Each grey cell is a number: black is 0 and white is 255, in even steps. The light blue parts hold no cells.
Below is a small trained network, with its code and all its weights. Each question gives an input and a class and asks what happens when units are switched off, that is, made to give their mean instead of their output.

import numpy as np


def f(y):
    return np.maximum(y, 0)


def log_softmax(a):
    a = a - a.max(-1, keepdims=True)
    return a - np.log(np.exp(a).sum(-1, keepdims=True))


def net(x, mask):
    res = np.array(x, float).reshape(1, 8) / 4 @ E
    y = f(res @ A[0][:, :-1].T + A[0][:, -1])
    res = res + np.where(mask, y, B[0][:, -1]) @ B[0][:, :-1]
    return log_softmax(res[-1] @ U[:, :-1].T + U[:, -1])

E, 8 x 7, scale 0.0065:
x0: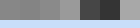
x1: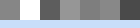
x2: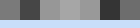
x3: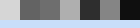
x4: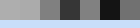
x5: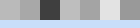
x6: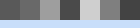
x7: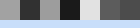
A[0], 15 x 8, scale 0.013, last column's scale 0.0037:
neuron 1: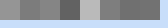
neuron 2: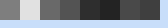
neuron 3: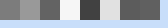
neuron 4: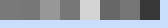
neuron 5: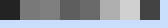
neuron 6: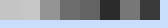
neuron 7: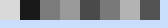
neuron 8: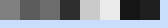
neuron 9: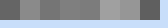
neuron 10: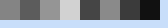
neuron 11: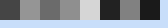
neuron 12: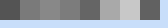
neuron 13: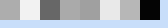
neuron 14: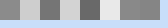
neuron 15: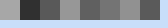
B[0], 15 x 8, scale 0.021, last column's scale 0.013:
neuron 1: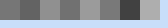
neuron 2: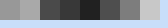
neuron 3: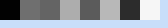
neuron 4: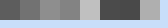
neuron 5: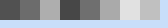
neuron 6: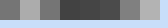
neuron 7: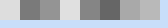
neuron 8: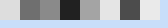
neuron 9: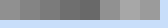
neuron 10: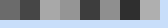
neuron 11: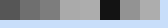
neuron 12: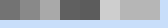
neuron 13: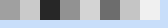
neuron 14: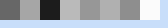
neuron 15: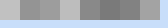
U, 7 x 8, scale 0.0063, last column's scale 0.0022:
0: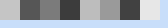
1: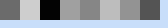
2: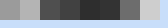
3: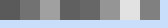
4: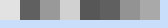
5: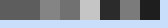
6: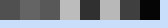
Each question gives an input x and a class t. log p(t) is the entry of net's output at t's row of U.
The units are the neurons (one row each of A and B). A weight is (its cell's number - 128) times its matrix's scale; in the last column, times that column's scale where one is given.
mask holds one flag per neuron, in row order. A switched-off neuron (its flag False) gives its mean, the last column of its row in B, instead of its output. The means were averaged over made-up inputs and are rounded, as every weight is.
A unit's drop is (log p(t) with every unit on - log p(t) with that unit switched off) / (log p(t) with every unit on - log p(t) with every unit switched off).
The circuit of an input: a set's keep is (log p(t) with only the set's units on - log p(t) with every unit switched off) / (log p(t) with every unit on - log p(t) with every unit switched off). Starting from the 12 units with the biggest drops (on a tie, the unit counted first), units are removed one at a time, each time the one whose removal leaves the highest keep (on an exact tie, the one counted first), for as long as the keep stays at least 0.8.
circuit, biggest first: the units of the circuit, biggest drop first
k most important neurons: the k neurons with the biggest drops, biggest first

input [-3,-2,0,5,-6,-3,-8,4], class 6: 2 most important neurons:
[neuron 3; neuron 10]
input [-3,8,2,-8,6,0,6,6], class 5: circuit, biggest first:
[neuron 11]
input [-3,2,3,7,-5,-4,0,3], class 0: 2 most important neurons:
[neuron 8; neuron 14]
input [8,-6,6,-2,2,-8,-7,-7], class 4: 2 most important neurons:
[neuron 7; neuron 15]
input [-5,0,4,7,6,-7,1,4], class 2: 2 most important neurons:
[neuron 2; neuron 6]
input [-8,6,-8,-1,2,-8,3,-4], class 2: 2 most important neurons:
[neuron 2; neuron 3]
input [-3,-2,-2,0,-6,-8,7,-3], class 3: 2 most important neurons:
[neuron 5; neuron 1]
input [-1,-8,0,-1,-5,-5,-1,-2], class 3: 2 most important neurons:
[neuron 5; neuron 12]
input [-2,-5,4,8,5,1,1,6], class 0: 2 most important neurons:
[neuron 8; neuron 1]
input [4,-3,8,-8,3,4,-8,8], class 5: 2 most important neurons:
[neuron 11; neuron 4]
